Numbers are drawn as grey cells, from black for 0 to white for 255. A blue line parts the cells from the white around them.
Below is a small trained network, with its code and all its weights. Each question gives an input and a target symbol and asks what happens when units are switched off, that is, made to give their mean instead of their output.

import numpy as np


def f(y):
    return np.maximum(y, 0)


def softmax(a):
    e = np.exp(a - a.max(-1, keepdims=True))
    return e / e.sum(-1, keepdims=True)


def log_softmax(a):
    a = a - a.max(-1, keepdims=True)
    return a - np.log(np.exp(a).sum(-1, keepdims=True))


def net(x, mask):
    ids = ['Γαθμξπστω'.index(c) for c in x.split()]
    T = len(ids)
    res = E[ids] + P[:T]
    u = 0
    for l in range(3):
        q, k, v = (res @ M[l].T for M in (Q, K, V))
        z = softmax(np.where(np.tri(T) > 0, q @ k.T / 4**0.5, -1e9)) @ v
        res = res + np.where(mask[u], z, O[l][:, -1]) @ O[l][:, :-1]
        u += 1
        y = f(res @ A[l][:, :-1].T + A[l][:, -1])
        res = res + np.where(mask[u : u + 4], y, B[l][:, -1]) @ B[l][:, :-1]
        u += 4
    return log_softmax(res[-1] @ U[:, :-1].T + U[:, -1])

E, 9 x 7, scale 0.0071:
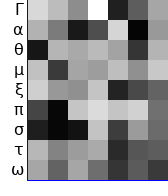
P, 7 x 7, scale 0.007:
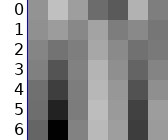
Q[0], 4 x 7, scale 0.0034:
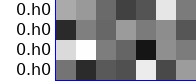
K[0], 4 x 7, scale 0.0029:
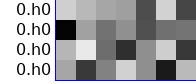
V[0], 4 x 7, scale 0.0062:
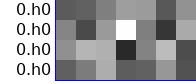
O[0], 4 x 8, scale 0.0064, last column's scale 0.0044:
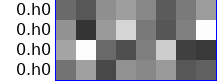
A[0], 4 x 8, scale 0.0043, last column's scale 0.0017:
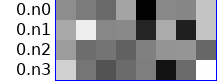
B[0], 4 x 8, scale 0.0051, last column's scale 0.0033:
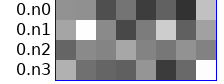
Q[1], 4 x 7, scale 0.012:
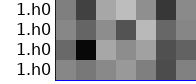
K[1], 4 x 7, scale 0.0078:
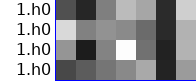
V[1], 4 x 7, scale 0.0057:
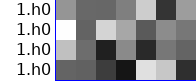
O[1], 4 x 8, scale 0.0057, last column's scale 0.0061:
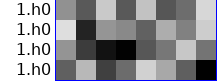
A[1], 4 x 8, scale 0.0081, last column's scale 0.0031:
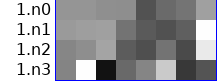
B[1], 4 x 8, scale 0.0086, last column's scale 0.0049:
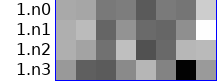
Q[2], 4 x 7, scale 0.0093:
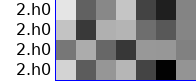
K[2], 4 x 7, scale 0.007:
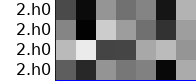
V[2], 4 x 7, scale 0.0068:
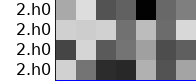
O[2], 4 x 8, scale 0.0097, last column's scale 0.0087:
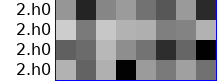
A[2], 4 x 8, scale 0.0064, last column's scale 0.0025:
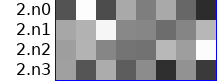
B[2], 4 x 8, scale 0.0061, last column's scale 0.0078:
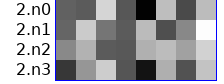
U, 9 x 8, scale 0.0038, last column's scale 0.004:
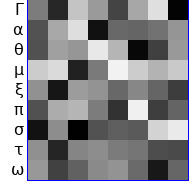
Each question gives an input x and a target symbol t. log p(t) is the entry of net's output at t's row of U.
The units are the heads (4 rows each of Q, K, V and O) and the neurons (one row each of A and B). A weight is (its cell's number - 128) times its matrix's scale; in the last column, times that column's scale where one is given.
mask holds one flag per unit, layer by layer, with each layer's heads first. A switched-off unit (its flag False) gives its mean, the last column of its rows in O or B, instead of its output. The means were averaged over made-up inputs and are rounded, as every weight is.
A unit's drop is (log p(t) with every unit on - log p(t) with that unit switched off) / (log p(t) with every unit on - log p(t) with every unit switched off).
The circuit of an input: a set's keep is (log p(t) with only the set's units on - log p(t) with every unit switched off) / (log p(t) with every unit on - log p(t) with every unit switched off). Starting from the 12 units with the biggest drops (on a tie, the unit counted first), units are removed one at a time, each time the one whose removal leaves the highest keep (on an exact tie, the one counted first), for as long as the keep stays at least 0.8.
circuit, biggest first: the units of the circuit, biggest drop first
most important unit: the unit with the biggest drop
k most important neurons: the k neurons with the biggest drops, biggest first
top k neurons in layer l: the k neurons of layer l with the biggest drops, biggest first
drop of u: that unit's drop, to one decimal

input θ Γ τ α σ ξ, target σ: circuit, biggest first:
2.h0, 1.n1, 1.h0
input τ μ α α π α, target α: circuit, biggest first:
2.h0, 1.h0, 2.n3
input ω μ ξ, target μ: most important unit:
0.n1
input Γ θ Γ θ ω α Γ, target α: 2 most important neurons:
2.n3, 0.n3
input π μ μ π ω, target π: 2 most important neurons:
2.n0, 1.n1
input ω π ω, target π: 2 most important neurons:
2.n0, 0.n1
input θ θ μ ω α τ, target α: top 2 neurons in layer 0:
0.n3, 0.n0
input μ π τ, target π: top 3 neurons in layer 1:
1.n1, 1.n0, 1.n2
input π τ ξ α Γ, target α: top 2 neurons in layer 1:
1.n0, 1.n1
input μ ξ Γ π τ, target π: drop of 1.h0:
0.1
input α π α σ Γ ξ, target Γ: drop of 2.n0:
0.0
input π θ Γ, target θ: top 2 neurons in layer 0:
0.n0, 0.n1
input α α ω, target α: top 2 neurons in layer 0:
0.n3, 0.n1
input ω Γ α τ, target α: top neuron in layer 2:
2.n3
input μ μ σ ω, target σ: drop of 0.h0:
0.1
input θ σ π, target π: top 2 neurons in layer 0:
0.n3, 0.n0
